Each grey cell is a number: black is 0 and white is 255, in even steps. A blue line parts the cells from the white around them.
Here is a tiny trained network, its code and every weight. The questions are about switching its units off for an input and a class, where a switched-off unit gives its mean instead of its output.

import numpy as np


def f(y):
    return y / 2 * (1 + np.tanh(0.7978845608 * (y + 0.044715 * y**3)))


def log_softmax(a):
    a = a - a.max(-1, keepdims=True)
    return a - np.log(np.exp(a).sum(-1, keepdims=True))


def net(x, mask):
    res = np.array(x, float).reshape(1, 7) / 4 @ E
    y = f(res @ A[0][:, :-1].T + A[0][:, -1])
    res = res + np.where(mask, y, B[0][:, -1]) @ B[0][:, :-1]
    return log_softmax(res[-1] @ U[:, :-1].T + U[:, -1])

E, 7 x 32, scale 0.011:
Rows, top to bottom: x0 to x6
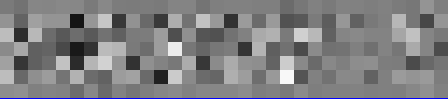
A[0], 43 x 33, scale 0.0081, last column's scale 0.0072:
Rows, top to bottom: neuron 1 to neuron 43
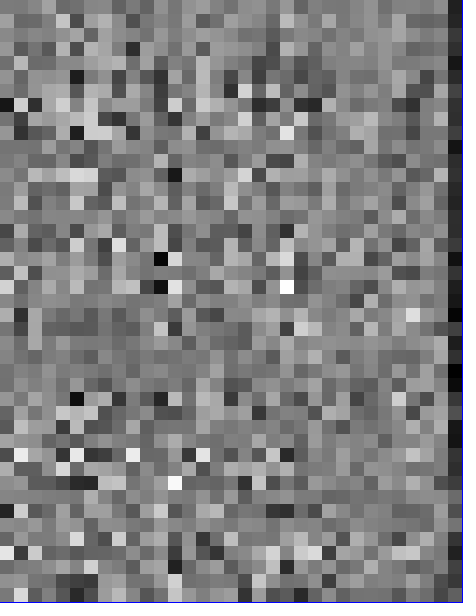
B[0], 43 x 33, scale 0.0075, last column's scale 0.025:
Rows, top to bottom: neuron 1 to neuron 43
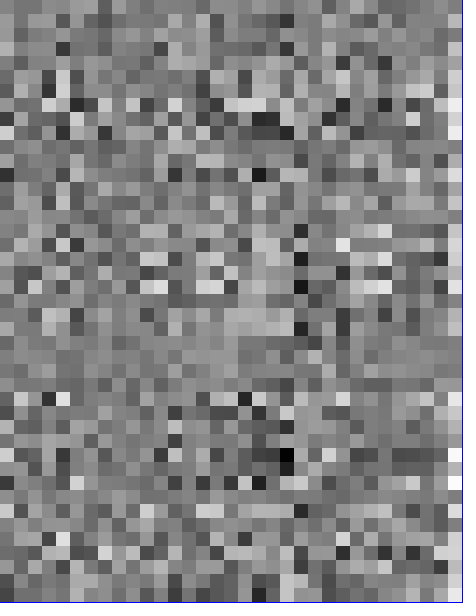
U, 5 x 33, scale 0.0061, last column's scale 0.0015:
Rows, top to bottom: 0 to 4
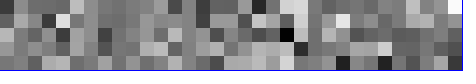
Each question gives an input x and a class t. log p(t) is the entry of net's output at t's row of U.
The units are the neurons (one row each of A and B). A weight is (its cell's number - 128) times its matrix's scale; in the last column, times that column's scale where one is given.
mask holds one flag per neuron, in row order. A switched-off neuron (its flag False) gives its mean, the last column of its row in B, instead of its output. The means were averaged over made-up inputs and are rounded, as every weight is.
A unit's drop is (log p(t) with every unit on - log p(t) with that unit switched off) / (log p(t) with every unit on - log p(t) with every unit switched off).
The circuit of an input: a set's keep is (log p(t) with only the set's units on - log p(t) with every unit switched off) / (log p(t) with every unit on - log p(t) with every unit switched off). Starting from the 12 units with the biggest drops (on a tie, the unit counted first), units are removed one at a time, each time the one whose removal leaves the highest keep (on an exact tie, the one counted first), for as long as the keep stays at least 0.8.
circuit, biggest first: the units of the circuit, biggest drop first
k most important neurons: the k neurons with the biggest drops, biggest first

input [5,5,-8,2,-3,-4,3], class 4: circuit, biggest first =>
neuron 8
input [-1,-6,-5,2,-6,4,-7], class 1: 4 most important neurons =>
neuron 18; neuron 15; neuron 10; neuron 39
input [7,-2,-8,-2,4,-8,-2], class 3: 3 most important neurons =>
neuron 37; neuron 41; neuron 17
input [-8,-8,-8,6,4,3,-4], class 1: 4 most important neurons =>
neuron 18; neuron 15; neuron 39; neuron 40
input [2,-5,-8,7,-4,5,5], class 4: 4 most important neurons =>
neuron 8; neuron 20; neuron 13; neuron 9
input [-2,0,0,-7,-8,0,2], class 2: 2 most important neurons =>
neuron 33; neuron 31
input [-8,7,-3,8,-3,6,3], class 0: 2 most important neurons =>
neuron 35; neuron 43
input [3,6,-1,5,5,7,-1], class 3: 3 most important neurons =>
neuron 21; neuron 19; neuron 18
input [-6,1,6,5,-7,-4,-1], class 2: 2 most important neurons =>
neuron 33; neuron 8
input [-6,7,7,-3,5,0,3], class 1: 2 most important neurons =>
neuron 29; neuron 7
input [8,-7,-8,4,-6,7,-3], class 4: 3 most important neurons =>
neuron 8; neuron 20; neuron 29
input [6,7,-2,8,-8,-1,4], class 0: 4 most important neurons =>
neuron 35; neuron 43; neuron 42; neuron 10
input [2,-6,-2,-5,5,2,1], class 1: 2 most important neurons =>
neuron 18; neuron 39
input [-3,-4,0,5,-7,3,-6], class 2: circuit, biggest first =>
neuron 33
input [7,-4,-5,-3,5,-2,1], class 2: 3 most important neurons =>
neuron 10; neuron 40; neuron 4
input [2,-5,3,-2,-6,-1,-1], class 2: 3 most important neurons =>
neuron 33; neuron 29; neuron 31
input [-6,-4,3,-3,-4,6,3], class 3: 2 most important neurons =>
neuron 21; neuron 19
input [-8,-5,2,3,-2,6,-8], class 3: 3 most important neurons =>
neuron 21; neuron 19; neuron 29
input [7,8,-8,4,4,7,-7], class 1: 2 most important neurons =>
neuron 29; neuron 6
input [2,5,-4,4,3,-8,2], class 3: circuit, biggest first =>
neuron 37
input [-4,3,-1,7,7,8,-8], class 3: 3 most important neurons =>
neuron 21; neuron 19; neuron 33
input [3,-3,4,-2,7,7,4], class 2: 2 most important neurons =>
neuron 10; neuron 34
